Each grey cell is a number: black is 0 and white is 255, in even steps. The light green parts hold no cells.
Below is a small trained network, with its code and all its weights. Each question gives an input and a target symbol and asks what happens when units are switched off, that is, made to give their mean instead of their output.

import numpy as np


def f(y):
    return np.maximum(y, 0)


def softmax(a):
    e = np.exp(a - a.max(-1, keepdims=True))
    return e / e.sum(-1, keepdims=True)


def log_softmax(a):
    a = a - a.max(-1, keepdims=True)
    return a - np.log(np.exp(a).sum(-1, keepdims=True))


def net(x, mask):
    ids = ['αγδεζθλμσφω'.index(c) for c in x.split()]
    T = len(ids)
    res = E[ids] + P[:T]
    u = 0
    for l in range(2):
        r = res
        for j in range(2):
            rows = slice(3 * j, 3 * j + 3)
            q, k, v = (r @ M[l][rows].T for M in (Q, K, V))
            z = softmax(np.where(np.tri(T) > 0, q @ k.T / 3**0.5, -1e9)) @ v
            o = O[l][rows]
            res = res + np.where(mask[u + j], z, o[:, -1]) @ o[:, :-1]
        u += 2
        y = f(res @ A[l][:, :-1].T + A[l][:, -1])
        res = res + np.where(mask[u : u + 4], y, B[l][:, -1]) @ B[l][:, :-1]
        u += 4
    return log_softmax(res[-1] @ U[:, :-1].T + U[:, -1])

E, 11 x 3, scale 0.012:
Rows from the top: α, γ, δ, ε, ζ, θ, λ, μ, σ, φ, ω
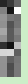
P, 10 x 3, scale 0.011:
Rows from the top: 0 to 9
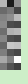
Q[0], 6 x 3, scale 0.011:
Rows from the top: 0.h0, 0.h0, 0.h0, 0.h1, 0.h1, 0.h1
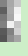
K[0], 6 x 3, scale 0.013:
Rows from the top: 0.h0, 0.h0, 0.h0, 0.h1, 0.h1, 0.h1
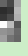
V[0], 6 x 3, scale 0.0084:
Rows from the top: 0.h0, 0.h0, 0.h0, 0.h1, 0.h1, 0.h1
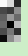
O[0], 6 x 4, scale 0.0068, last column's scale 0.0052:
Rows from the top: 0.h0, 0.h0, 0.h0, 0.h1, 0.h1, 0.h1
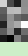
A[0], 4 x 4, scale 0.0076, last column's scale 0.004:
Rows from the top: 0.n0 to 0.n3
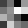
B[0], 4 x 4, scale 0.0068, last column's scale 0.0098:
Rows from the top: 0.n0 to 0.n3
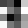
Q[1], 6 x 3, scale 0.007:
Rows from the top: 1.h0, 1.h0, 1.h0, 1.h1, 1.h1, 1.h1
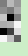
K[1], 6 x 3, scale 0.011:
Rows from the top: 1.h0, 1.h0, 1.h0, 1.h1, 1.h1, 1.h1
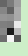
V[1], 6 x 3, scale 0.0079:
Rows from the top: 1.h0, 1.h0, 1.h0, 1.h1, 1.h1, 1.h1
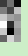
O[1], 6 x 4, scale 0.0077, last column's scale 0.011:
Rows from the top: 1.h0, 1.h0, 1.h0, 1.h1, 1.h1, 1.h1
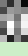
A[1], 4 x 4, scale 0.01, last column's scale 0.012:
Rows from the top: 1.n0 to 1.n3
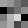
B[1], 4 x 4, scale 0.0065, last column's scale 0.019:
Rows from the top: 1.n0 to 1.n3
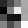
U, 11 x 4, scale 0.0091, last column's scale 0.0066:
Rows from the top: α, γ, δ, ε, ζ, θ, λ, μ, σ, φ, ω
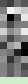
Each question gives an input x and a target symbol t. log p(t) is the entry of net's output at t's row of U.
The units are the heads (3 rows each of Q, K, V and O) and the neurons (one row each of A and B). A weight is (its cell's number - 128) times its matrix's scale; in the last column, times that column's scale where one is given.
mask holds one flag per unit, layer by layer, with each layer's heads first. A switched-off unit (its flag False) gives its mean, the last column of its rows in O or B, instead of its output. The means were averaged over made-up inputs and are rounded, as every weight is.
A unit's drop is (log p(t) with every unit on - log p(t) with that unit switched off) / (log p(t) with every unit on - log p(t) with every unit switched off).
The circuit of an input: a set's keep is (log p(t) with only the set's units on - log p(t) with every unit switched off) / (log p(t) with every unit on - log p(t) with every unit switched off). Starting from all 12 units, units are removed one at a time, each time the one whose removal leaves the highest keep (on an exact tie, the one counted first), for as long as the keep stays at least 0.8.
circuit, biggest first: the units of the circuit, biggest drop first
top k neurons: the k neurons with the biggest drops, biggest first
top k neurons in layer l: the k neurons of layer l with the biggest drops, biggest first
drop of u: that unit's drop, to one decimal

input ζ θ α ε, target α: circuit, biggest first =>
0.h1, 0.n1
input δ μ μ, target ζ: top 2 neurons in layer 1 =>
1.n1, 1.n3
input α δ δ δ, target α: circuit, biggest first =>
0.h1, 0.n1, 1.h0
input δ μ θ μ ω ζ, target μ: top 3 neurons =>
0.n2, 0.n0, 1.n1
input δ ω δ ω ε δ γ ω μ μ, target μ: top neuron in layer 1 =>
1.n3
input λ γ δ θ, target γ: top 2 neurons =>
0.n1, 0.n3
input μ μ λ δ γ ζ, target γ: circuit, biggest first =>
0.h1, 1.h1, 0.n2, 0.h0
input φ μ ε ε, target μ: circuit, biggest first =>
0.h0, 1.h1
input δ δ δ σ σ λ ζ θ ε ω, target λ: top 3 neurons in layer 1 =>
1.n1, 1.n2, 1.n3
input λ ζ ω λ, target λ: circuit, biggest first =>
0.h1, 1.n1
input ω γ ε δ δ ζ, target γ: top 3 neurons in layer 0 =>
0.n1, 0.n0, 0.n3
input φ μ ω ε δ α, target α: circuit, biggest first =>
1.n1, 0.n0, 0.h1, 1.h1
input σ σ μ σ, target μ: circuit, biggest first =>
0.h0, 1.h1, 0.n0
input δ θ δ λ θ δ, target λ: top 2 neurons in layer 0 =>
0.n1, 0.n3
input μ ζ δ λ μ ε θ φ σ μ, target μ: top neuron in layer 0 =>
0.n0
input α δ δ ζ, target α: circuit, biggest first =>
0.h1, 0.n1, 1.h0
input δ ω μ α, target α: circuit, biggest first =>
1.n1, 0.h1, 0.n0, 1.h1
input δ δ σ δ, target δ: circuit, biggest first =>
1.h1, 1.h0
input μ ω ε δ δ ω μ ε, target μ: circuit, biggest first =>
0.h0, 1.h1, 0.n0
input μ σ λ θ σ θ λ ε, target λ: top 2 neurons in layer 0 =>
0.n1, 0.n0
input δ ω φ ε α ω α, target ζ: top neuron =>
0.n3
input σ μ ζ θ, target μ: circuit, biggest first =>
0.h0, 1.h1
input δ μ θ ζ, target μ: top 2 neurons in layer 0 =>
0.n2, 0.n0
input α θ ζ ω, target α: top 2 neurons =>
1.n1, 0.n1
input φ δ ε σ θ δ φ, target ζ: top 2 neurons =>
1.n1, 0.n1
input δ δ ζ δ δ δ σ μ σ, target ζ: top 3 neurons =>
1.n1, 0.n1, 0.n2
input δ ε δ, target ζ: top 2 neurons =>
1.n1, 0.n1
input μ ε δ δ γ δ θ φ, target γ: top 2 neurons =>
1.n2, 0.n2
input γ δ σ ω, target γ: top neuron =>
0.n1
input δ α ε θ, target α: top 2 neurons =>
1.n1, 0.n1
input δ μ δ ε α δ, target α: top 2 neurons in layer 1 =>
1.n1, 1.n3
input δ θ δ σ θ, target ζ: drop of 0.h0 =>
0.0
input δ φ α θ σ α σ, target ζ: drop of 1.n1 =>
0.2
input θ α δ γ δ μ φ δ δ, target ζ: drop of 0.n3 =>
-0.2
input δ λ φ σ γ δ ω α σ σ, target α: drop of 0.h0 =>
-0.1
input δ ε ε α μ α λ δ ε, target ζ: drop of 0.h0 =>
0.3
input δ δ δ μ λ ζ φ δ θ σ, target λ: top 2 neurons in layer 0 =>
0.n0, 0.n1
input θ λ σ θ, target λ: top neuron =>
1.n1
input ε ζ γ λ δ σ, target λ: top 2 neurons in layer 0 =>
0.n1, 0.n3
